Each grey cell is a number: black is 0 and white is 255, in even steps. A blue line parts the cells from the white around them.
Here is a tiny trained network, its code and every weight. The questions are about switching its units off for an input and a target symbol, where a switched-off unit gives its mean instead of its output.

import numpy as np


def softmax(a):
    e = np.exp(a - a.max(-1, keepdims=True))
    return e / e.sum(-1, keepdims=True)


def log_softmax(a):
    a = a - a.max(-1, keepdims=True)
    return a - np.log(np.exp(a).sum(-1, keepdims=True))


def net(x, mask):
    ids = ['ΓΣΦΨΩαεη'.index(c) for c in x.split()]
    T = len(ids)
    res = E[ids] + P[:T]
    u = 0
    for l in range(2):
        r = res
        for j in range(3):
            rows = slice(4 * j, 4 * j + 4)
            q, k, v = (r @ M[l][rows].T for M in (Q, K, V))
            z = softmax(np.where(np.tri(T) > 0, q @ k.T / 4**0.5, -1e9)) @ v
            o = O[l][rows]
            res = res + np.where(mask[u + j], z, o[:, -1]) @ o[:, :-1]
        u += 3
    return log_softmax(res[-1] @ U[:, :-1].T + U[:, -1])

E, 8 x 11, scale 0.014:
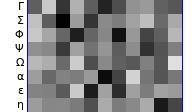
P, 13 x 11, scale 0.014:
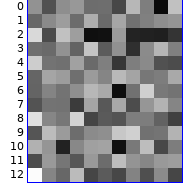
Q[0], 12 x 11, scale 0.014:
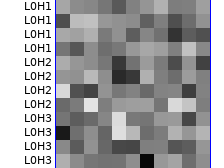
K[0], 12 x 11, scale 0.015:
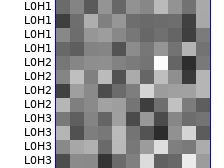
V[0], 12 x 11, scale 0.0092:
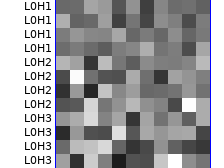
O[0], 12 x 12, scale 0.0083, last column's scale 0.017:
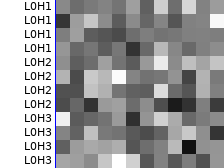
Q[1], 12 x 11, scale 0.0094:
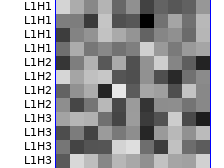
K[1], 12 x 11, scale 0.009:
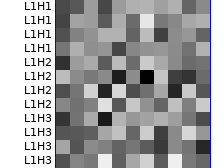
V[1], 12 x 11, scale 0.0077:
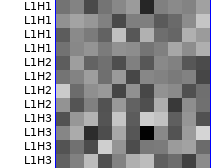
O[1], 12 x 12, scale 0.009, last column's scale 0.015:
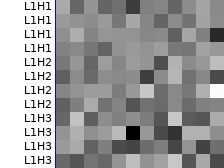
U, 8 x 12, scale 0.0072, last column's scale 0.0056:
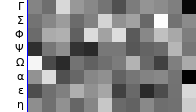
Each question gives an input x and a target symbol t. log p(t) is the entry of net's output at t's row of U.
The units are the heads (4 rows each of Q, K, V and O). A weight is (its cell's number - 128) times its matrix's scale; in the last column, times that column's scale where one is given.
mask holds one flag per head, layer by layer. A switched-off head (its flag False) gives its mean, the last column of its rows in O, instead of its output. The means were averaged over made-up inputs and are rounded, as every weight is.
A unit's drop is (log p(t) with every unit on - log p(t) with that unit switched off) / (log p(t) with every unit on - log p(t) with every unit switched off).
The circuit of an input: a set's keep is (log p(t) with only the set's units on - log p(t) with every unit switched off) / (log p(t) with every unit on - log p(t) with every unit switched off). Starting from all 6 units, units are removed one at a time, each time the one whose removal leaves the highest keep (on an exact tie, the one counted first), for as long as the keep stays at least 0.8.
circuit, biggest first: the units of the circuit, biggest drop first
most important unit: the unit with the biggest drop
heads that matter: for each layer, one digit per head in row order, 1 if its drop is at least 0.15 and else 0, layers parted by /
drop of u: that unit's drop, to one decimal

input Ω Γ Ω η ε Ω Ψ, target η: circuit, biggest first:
L0H2, L1H3
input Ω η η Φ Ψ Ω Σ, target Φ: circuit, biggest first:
L0H2, L1H3, L0H3
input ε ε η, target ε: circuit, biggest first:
L0H3
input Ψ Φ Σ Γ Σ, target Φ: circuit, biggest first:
L1H3, L0H2
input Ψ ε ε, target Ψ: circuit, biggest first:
L0H2, L0H3
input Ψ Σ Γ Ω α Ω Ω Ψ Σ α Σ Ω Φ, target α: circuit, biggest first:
L0H2, L1H3
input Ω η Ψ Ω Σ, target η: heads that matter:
010 / 001
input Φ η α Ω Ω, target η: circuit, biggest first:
L1H3, L0H2
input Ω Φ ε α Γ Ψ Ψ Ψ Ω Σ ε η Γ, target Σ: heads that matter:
001 / 000
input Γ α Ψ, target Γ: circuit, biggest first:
L0H2, L0H3
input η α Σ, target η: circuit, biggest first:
L0H3, L0H2, L1H3
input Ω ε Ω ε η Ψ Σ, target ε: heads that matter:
010 / 000
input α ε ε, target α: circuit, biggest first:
L0H2, L0H3
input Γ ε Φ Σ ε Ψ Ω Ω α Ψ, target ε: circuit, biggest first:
L0H3, L0H2
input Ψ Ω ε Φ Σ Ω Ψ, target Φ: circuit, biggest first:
L1H3, L0H2, L0H3
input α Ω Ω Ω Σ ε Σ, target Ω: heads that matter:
011 / 000
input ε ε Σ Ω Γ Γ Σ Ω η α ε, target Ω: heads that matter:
111 / 000
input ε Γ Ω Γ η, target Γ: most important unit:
L0H3
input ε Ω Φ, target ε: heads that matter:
001 / 000
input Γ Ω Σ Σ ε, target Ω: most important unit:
L0H3
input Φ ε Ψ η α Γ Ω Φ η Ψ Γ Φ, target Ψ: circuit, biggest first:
L0H3, L1H2
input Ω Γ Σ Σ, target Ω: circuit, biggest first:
L0H1, L1H2
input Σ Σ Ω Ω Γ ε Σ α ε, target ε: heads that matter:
010 / 000
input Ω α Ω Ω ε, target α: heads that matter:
010 / 001
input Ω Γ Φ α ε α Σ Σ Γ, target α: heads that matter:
010 / 001
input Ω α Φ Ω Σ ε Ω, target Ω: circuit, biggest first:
L0H3, L0H1
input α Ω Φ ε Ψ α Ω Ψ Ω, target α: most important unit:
L0H2
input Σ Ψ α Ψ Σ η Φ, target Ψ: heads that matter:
001 / 000
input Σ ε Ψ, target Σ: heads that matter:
010 / 000
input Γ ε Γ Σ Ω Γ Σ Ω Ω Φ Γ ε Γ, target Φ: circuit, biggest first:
L1H3, L0H2
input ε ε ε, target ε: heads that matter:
001 / 000
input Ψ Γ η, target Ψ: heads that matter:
010 / 000
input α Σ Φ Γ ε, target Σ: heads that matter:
011 / 000
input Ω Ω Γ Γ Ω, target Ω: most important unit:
L0H3
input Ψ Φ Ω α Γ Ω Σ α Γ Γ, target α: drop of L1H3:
0.2
